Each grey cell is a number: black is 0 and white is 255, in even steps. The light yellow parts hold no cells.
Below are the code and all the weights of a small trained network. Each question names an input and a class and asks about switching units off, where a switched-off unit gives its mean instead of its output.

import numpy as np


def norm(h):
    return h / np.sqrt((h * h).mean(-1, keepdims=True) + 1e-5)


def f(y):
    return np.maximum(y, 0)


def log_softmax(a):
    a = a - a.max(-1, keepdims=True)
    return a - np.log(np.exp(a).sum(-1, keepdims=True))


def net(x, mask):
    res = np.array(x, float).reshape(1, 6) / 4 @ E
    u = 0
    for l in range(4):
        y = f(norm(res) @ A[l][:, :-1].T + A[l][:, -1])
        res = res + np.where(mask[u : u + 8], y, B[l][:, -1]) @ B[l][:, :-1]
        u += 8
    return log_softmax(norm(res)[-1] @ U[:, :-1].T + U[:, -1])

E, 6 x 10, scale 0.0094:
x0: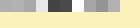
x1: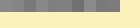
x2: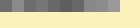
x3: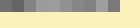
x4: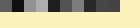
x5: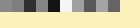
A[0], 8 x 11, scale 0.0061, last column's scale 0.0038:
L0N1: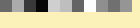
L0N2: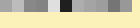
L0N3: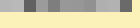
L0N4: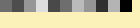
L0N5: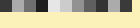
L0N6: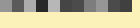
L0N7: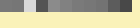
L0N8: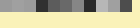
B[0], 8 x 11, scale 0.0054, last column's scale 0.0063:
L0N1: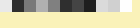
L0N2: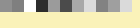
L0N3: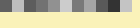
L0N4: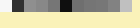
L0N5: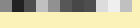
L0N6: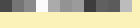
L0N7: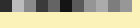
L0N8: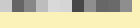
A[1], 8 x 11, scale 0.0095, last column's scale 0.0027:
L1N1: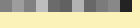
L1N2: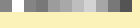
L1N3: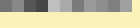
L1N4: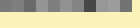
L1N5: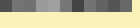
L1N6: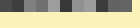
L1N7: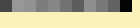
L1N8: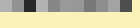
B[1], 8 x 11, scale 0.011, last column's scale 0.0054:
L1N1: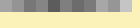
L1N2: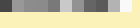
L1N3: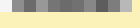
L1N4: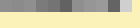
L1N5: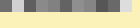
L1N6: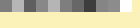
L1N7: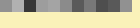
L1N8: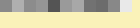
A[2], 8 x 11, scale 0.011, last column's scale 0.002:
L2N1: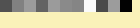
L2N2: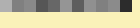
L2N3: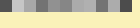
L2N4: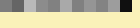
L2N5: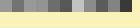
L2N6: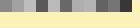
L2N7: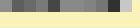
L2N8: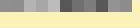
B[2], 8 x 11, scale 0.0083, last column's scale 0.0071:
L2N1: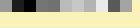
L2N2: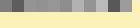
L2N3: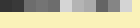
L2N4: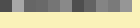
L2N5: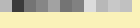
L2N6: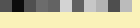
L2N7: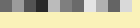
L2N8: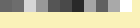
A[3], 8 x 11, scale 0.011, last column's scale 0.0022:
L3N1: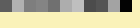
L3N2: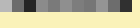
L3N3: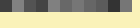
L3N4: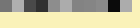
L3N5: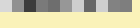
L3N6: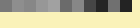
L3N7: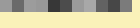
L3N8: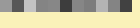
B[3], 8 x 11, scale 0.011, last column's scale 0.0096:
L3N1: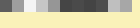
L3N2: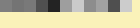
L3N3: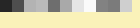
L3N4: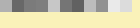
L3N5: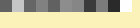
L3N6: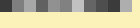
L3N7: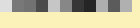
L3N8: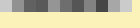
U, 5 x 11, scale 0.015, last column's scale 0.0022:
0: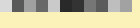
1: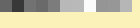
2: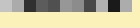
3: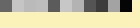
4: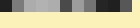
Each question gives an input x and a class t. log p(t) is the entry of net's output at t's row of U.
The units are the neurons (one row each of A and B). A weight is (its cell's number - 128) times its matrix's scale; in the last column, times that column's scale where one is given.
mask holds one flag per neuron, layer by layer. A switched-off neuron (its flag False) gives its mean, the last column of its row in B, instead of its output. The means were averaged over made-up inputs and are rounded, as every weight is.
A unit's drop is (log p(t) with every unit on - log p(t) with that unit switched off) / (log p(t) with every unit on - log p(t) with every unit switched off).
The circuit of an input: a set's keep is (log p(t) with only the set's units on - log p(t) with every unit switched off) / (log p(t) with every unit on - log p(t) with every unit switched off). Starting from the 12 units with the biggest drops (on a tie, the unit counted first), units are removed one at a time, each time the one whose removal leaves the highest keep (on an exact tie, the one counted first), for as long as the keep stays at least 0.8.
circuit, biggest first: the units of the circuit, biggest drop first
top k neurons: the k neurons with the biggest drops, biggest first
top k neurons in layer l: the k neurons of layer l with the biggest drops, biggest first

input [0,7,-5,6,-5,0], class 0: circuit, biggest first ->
(L0N1)
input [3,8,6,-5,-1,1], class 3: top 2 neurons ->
(L1N2; L3N1)
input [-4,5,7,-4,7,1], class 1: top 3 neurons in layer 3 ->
(L3N3; L3N4; L3N5)
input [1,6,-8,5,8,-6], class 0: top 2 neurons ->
(L0N4; L2N8)
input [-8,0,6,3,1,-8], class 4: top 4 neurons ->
(L0N6; L1N5; L3N6; L3N4)
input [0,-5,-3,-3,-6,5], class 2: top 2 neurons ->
(L0N1; L0N5)
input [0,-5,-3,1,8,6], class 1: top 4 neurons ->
(L2N7; L0N1; L3N3; L3N4)
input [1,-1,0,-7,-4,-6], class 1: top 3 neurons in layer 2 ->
(L2N6; L2N3; L2N1)
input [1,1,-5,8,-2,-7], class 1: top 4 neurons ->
(L0N2; L2N6; L2N3; L2N1)
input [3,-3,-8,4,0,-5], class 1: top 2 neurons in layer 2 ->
(L2N6; L2N3)
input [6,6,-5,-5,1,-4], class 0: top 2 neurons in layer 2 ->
(L2N8; L2N7)
